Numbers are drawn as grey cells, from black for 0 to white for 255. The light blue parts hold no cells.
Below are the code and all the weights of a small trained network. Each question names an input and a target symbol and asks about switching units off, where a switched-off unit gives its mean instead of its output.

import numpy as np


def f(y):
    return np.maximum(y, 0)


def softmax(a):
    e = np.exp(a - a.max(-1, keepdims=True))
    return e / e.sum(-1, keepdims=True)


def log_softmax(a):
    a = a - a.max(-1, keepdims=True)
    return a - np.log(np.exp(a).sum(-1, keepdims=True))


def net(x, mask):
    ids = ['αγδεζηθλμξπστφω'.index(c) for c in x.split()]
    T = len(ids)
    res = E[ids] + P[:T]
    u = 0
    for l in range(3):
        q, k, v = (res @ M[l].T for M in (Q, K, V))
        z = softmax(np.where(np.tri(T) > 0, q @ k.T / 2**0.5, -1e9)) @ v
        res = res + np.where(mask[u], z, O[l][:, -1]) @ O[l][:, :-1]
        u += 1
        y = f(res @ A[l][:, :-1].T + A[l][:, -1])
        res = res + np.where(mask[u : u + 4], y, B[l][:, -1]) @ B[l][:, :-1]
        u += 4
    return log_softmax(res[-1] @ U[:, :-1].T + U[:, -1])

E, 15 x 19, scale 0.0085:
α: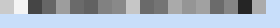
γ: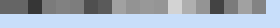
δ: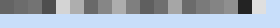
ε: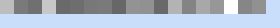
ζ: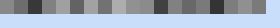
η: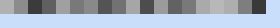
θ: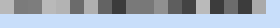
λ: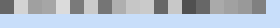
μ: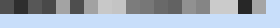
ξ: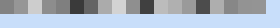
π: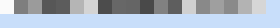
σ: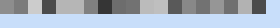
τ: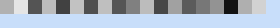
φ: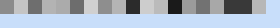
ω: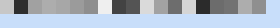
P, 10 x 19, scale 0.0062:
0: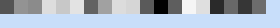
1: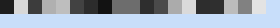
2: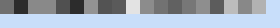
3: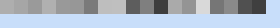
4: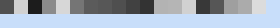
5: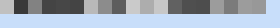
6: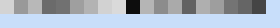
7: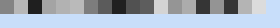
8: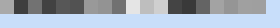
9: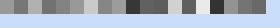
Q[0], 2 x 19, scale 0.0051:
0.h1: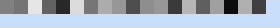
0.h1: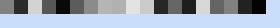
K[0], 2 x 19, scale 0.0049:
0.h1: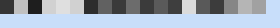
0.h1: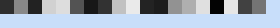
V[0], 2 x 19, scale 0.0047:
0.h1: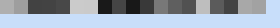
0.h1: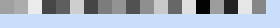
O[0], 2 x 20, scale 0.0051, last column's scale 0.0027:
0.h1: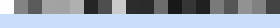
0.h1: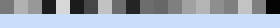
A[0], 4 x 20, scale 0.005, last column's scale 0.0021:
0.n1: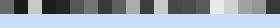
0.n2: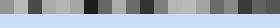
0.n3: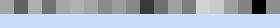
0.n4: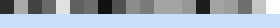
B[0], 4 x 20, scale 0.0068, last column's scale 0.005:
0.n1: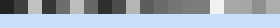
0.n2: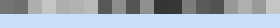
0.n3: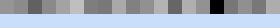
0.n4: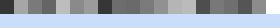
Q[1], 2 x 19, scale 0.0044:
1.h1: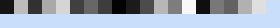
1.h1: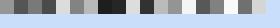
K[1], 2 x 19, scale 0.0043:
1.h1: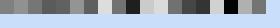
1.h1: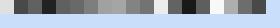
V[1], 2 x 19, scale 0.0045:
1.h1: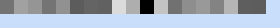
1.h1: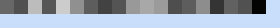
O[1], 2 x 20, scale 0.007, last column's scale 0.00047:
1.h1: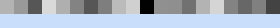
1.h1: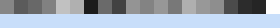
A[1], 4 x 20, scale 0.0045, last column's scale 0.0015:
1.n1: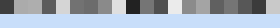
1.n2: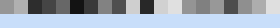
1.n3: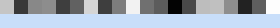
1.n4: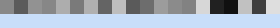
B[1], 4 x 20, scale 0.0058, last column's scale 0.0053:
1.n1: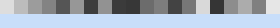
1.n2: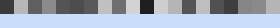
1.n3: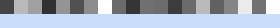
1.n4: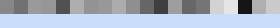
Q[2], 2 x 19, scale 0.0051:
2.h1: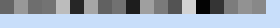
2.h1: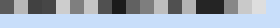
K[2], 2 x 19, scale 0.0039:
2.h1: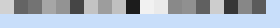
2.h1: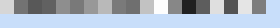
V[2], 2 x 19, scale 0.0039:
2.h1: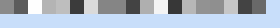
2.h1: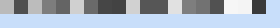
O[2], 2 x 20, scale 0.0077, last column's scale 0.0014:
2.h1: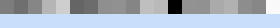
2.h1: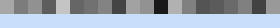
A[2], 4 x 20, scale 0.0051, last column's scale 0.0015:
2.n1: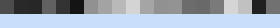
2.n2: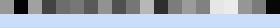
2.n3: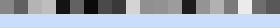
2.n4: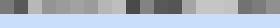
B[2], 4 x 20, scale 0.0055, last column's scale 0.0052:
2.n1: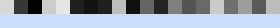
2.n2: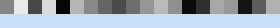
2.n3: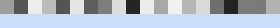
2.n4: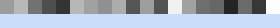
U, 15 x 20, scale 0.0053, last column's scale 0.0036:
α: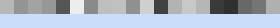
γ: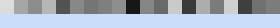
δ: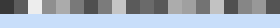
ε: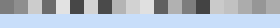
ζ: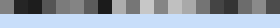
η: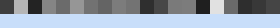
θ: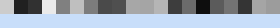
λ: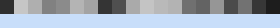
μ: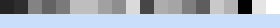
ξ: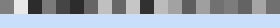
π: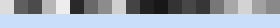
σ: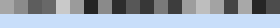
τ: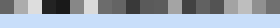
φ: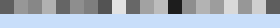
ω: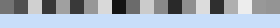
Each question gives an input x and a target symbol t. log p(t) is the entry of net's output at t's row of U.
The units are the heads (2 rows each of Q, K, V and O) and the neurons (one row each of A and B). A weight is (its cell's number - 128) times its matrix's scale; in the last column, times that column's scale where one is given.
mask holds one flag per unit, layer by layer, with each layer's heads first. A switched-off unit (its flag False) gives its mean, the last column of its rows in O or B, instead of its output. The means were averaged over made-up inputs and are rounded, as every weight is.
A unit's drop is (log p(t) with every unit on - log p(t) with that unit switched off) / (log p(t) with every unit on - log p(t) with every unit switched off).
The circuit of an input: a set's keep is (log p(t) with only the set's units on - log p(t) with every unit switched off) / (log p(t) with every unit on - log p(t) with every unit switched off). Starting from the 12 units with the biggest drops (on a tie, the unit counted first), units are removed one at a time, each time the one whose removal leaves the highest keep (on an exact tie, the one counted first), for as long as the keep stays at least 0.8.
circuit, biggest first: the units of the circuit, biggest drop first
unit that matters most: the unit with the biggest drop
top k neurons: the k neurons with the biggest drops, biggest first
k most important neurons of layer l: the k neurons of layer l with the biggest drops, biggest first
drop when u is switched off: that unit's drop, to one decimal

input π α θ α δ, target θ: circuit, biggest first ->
[0.h1, 0.n2, 1.n3]
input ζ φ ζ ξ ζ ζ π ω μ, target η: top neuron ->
[2.n2]
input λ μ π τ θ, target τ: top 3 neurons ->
[0.n4, 0.n1, 2.n1]
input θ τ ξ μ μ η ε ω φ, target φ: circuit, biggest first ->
[2.h1, 0.h1]
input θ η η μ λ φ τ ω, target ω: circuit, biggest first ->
[0.h1, 1.h1]
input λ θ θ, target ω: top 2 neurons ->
[1.n3, 1.n4]
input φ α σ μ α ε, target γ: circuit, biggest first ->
[2.n2, 2.n1, 2.n3, 0.n4]
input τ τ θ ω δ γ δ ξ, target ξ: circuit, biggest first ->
[1.n2, 0.h1]
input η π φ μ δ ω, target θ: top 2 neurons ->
[2.n2, 1.n3]
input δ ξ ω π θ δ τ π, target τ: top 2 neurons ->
[0.n4, 2.n1]
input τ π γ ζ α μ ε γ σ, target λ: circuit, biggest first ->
[0.n1, 2.n2, 2.n3]
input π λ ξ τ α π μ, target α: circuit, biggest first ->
[2.n4, 0.n3]
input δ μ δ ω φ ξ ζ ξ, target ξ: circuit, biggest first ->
[1.n2, 0.h1, 0.n2]
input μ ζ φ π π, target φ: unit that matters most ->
2.h1
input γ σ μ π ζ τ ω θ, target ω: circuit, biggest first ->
[1.h1, 0.h1]
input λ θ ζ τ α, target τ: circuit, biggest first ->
[1.h1, 2.h1]
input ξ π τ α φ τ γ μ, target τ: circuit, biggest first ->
[1.h1, 2.h1, 0.n4]
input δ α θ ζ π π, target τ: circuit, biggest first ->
[0.n1, 1.n3, 2.n2]
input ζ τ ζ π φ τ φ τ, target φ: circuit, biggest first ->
[2.h1, 1.h1, 0.h1]
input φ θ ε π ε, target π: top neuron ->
[0.n2]
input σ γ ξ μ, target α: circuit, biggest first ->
[0.n3, 2.n4]
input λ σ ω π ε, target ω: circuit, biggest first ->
[0.h1, 1.h1, 2.h1]
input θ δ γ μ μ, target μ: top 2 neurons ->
[0.n4, 1.n3]
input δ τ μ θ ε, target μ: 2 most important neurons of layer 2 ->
[2.n1, 2.n4]
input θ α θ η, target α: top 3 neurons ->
[0.n3, 2.n4, 0.n2]
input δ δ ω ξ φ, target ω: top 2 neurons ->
[0.n4, 1.n1]
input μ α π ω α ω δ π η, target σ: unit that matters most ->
1.n3
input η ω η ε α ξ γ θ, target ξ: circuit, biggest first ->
[1.n2, 0.h1, 1.h1, 0.n2]
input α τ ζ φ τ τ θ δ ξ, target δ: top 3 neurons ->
[2.n3, 0.n1, 1.n2]
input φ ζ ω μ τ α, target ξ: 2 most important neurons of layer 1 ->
[1.n2, 1.n3]
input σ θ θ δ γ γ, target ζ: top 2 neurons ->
[2.n1, 2.n3]
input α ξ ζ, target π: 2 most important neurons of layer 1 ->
[1.n3, 1.n1]
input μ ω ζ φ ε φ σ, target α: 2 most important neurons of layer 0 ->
[0.n3, 0.n1]
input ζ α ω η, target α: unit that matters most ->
0.n3
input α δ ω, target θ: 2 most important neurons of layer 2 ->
[2.n2, 2.n1]
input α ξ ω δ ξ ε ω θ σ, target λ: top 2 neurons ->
[2.n2, 0.n1]
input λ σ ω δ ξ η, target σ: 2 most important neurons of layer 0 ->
[0.n1, 0.n2]
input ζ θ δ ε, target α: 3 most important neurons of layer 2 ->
[2.n4, 2.n1, 2.n2]
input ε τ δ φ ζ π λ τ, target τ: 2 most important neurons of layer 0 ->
[0.n1, 0.n3]
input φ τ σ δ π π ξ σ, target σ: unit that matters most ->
0.h1
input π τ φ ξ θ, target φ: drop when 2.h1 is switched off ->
1.0
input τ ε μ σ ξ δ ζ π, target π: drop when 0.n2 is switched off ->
0.1
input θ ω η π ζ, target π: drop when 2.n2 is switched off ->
0.0
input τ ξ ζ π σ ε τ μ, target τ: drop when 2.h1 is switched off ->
0.3
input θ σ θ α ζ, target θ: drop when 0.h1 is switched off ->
0.5
